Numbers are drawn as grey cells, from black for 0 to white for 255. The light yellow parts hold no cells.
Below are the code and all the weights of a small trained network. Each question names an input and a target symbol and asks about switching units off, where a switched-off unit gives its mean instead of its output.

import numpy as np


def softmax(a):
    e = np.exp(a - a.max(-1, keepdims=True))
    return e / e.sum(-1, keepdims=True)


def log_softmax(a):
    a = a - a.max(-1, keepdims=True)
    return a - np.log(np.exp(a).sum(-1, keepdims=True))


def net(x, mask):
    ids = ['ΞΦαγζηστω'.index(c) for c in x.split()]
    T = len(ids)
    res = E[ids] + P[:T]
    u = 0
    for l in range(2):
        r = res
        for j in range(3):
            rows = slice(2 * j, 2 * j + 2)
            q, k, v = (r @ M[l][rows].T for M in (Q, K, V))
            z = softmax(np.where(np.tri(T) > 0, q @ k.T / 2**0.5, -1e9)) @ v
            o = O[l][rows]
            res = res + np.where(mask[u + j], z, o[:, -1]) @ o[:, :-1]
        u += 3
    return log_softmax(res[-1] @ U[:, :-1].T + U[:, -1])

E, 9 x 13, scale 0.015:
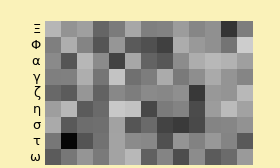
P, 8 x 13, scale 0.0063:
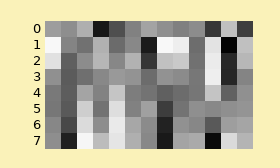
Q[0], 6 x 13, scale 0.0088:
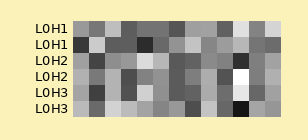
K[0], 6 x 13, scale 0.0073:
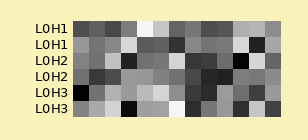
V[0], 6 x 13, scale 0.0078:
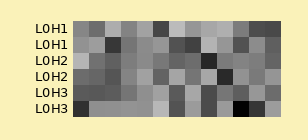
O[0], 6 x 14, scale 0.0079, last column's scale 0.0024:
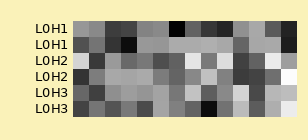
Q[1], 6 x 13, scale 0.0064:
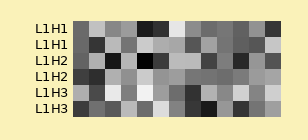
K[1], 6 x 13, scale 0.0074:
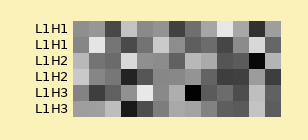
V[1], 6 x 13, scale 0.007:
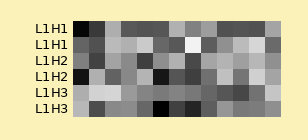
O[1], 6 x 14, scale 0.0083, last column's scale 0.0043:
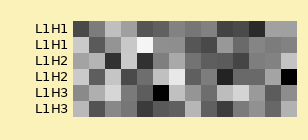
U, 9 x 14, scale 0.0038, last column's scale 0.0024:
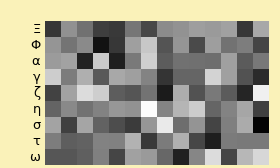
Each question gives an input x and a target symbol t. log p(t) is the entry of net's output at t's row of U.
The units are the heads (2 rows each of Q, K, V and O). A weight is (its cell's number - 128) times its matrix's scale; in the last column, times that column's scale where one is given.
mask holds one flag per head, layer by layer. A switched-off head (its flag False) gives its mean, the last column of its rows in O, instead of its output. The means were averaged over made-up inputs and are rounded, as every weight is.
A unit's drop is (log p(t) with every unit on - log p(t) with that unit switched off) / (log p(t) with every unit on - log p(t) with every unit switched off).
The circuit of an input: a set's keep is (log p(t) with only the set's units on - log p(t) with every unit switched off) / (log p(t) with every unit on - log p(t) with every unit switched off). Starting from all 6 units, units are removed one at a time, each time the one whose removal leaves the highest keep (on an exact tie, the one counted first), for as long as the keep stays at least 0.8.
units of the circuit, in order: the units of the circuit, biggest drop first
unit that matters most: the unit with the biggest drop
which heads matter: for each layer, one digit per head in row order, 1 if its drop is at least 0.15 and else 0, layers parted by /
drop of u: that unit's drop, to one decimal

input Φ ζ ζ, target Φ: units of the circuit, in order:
[L1H2, L0H3]
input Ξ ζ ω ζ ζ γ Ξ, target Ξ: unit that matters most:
L1H1
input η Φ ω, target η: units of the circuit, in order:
[L0H1, L1H3]
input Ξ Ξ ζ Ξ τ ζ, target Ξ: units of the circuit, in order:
[L1H1, L1H2, L0H2]
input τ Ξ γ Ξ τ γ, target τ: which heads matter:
100 / 001
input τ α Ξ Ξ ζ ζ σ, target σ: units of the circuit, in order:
[L0H2, L1H3]
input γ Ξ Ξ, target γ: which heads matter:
100 / 100
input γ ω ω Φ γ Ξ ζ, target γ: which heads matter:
100 / 110
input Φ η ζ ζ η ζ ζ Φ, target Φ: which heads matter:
101 / 110
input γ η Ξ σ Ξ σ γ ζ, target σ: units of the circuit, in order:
[L1H3, L0H2]
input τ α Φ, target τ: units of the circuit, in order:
[L1H3, L0H1]
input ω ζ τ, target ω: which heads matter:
001 / 000
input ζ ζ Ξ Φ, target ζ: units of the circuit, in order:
[L0H2, L1H1]
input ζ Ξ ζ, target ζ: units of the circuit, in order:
[L0H2, L1H1, L0H1]
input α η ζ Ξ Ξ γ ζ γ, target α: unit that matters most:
L1H2
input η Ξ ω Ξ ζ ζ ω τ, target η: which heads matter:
101 / 001
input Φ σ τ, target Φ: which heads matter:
000 / 110
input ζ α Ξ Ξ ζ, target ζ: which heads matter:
010 / 000
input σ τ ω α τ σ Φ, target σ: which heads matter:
010 / 001
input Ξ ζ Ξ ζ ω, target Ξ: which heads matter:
100 / 110
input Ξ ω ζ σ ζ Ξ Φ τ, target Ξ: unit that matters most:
L1H1
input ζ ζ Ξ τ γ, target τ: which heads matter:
000 / 001
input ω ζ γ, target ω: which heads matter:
001 / 000
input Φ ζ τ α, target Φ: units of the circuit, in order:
[L1H2, L0H3, L0H1]
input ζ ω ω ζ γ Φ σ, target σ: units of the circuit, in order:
[L1H3, L0H2]
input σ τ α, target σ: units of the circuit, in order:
[L0H2, L1H3]
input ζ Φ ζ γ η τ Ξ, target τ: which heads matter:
000 / 001
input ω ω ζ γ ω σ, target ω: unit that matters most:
L0H3
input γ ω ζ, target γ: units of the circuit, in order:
[L1H1, L0H1, L1H2]
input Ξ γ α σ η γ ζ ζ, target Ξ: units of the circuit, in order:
[L1H1, L1H2, L0H2, L0H1]
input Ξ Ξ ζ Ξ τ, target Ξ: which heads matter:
010 / 110
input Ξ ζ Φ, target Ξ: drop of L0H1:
0.2
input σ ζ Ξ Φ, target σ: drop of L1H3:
0.4
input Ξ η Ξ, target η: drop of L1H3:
0.4
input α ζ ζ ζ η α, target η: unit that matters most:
L0H1
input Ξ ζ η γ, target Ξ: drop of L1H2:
0.5
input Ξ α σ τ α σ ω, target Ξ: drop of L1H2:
0.4
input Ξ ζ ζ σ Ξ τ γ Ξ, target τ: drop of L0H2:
-0.2
